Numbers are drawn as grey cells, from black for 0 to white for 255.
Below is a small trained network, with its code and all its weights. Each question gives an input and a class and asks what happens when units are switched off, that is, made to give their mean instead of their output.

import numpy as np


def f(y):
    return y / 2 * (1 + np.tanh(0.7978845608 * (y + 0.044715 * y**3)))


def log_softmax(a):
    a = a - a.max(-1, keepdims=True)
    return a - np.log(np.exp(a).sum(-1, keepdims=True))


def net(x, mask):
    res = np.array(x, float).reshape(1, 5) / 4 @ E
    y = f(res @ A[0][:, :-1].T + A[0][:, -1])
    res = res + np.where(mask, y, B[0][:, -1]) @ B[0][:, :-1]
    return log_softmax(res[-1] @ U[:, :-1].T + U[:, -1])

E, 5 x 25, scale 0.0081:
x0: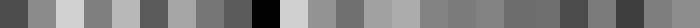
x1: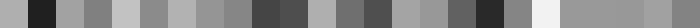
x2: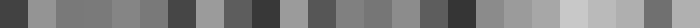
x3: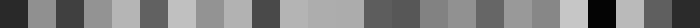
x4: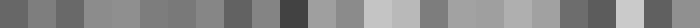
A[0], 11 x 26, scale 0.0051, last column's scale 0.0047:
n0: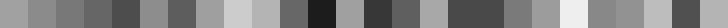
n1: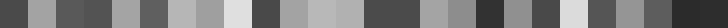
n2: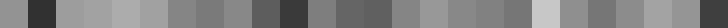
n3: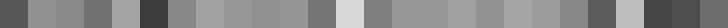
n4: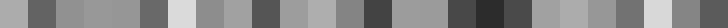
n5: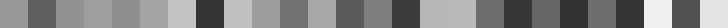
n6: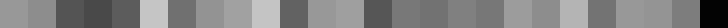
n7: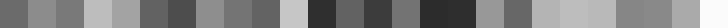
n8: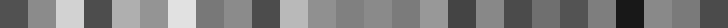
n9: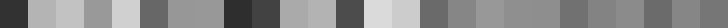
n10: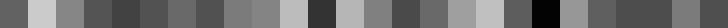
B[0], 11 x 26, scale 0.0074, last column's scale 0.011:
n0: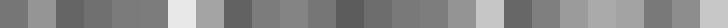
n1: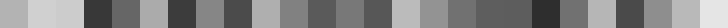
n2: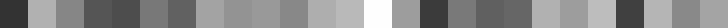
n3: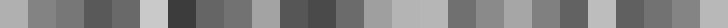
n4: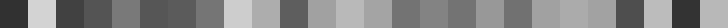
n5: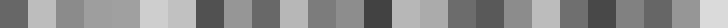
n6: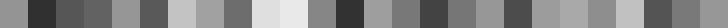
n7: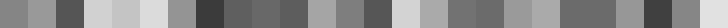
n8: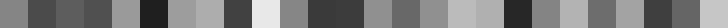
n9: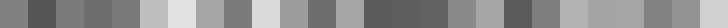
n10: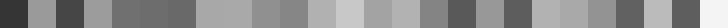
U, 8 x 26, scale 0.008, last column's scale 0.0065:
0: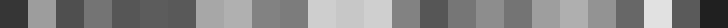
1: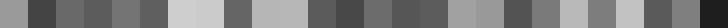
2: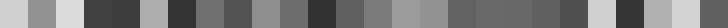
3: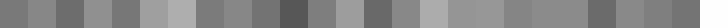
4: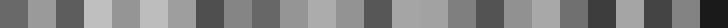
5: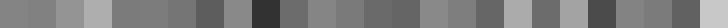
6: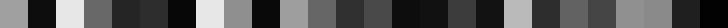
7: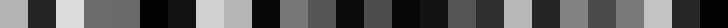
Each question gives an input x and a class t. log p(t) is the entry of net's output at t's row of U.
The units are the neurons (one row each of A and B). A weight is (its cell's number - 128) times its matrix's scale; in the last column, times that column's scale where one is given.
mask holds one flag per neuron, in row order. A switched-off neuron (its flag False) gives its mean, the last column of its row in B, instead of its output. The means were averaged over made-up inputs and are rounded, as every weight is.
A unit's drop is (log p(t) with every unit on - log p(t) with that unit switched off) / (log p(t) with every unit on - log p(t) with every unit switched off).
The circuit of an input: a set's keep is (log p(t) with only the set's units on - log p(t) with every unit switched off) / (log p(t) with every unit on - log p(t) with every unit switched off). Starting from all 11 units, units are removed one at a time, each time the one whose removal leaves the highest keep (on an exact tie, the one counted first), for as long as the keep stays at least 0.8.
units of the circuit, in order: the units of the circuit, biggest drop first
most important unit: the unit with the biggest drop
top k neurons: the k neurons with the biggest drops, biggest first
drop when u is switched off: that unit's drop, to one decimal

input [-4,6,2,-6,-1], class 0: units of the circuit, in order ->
(n1 n2)
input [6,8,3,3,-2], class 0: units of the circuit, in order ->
(n4)
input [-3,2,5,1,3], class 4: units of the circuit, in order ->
(n7 n8)
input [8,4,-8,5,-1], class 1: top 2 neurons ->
(n8 n7)
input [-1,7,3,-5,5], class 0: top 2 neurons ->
(n2 n1)
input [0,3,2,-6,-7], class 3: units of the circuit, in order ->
(n1 n7)
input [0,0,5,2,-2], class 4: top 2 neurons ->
(n7 n8)
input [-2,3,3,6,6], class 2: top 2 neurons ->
(n1 n3)
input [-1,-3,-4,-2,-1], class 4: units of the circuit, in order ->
(n1 n5)
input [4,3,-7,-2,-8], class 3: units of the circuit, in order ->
(n5 n8 n4)
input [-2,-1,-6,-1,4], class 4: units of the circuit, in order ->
(n5 n8)
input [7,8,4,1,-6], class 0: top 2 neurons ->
(n4 n2)
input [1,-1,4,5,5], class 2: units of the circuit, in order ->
(n3 n1 n10)
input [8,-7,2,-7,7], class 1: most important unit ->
n9
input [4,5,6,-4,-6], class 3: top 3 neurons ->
(n7 n10 n1)
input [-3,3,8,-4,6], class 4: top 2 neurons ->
(n7 n1)
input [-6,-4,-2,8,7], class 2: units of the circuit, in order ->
(n1 n3)
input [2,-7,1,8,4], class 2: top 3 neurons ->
(n1 n3 n4)
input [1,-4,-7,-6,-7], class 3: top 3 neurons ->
(n1 n5 n7)
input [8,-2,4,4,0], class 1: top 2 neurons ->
(n8 n9)
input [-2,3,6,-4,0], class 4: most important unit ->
n7
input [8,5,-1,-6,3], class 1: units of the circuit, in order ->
(n8 n9)
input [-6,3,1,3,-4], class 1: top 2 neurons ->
(n0 n6)
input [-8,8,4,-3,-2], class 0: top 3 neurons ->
(n2 n4 n8)
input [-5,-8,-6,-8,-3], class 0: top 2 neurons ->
(n10 n1)
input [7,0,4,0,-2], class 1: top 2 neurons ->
(n8 n9)
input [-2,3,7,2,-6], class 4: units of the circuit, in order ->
(n7)
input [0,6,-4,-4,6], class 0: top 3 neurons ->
(n2 n1 n7)
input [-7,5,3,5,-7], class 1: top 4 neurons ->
(n0 n6 n10 n5)
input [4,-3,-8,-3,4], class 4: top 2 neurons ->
(n5 n1)
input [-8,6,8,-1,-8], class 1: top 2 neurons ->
(n0 n6)
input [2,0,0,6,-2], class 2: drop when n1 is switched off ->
0.5
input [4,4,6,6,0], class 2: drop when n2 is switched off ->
0.0
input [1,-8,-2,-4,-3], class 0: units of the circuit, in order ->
(n10)
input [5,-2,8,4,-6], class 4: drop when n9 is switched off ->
-0.1
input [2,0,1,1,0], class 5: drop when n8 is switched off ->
0.1
